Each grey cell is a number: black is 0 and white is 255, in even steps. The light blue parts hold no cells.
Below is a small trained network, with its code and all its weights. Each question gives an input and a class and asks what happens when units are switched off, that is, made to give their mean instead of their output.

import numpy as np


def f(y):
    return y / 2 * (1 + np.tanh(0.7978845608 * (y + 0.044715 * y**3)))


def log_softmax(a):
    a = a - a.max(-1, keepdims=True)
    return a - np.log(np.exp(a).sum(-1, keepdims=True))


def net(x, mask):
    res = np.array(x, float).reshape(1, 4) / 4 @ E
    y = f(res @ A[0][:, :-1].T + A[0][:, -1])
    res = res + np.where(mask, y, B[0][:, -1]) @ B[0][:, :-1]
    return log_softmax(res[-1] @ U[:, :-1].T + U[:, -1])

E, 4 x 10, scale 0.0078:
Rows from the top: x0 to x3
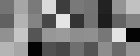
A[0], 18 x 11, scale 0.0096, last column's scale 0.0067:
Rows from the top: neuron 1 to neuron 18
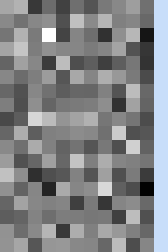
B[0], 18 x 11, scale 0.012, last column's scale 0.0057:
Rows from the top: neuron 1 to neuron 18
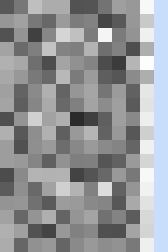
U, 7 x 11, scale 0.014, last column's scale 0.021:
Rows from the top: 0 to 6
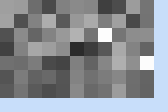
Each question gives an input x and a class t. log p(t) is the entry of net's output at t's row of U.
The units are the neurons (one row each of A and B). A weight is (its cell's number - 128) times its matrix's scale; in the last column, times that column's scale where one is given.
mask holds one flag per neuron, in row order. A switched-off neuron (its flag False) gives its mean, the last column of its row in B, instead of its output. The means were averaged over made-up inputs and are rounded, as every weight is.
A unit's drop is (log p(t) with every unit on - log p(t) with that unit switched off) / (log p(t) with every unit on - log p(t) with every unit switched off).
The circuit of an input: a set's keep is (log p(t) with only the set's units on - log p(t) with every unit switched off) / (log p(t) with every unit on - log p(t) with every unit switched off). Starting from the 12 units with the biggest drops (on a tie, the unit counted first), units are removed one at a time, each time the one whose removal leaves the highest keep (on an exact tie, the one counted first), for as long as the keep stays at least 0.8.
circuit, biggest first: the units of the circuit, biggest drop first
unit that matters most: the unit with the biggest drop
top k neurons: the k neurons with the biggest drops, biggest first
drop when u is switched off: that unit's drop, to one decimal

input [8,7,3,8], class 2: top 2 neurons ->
[neuron 3; neuron 15]
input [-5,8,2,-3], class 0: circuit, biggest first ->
[neuron 5]
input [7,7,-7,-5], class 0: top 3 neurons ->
[neuron 5; neuron 15; neuron 14]
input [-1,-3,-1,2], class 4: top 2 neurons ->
[neuron 5; neuron 15]
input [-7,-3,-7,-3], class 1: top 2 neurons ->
[neuron 8; neuron 3]
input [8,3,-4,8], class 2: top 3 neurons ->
[neuron 3; neuron 9; neuron 15]
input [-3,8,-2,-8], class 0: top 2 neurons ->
[neuron 5; neuron 13]
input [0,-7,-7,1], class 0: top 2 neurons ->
[neuron 17; neuron 2]
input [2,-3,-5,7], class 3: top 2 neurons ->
[neuron 13; neuron 1]
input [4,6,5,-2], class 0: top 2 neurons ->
[neuron 5; neuron 15]
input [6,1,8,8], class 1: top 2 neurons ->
[neuron 10; neuron 18]
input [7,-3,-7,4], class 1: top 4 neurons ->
[neuron 7; neuron 11; neuron 16; neuron 14]
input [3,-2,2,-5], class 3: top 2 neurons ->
[neuron 9; neuron 14]
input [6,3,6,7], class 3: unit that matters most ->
neuron 1
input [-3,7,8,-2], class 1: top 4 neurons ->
[neuron 10; neuron 18; neuron 4; neuron 17]
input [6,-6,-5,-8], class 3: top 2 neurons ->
[neuron 9; neuron 5]
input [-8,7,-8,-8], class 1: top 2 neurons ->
[neuron 8; neuron 16]
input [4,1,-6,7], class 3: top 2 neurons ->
[neuron 1; neuron 13]
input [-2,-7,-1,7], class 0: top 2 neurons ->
[neuron 17; neuron 12]
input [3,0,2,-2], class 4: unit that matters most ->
neuron 14
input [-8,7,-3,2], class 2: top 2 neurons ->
[neuron 14; neuron 17]
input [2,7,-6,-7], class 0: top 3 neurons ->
[neuron 5; neuron 15; neuron 13]
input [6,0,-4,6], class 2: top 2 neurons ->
[neuron 3; neuron 9]
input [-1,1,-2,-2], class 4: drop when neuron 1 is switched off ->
0.2
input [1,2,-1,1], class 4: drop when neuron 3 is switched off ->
0.2
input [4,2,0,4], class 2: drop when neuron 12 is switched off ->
0.1
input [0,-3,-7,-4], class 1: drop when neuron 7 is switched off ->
0.0
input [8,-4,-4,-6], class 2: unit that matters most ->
neuron 3
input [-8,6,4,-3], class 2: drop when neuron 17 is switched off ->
0.1
